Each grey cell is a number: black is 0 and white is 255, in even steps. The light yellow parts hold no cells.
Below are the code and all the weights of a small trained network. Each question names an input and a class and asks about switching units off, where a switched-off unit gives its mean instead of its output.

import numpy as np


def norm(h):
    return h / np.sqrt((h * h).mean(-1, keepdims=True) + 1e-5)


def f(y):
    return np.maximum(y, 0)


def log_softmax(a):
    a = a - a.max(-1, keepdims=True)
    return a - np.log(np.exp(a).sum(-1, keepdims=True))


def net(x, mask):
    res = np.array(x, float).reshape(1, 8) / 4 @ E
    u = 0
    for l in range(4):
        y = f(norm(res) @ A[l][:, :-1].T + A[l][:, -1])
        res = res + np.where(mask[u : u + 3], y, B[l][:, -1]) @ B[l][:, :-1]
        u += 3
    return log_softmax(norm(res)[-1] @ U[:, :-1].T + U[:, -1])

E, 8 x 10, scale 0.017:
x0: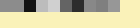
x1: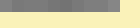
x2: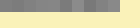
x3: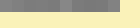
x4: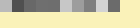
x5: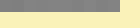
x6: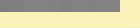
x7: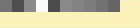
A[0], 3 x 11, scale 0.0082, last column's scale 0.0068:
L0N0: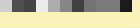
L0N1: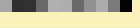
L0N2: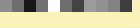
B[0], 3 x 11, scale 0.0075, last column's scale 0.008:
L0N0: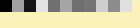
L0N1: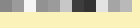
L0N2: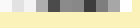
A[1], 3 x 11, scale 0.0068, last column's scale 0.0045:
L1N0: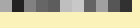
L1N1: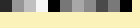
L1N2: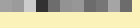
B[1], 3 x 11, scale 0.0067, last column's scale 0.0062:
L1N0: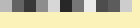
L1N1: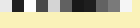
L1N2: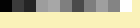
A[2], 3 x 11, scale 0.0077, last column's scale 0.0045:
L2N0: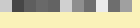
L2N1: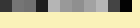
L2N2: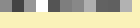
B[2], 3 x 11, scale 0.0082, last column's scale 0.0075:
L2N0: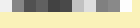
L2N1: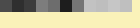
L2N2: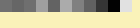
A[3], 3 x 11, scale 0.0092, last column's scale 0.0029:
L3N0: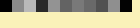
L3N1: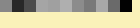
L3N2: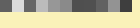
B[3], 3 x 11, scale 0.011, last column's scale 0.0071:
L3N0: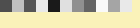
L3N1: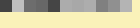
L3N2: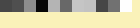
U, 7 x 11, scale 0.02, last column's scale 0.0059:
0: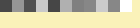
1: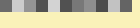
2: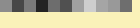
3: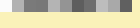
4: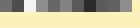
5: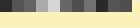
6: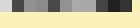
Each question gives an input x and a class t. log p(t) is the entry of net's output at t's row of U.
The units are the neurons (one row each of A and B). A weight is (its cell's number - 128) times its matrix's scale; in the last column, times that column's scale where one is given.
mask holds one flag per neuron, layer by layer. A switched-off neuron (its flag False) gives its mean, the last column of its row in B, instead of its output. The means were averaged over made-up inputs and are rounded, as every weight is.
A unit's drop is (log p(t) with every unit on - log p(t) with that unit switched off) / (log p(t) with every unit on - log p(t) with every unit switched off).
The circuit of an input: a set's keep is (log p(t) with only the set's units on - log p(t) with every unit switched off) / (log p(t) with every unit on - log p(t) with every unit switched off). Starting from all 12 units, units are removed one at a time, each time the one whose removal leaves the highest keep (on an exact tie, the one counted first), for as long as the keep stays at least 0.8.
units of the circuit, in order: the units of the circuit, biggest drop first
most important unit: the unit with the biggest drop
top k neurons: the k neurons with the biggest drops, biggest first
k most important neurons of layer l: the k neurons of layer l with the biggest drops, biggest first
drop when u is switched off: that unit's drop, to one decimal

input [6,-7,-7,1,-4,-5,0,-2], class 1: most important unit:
L0N2
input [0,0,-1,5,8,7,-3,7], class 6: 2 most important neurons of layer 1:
L1N2; L1N0
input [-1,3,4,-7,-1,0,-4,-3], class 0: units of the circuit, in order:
L2N0; L3N0
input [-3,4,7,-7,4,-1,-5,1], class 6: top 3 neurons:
L2N2; L3N2; L1N0
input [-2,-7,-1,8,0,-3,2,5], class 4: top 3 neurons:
L1N1; L2N0; L3N2
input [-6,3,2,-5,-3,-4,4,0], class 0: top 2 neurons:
L3N0; L0N2
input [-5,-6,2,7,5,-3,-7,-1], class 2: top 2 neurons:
L0N2; L2N1
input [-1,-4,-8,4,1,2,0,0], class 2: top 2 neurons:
L0N2; L3N0
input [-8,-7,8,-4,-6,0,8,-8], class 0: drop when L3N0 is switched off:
0.7
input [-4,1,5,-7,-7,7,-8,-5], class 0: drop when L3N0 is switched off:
0.6
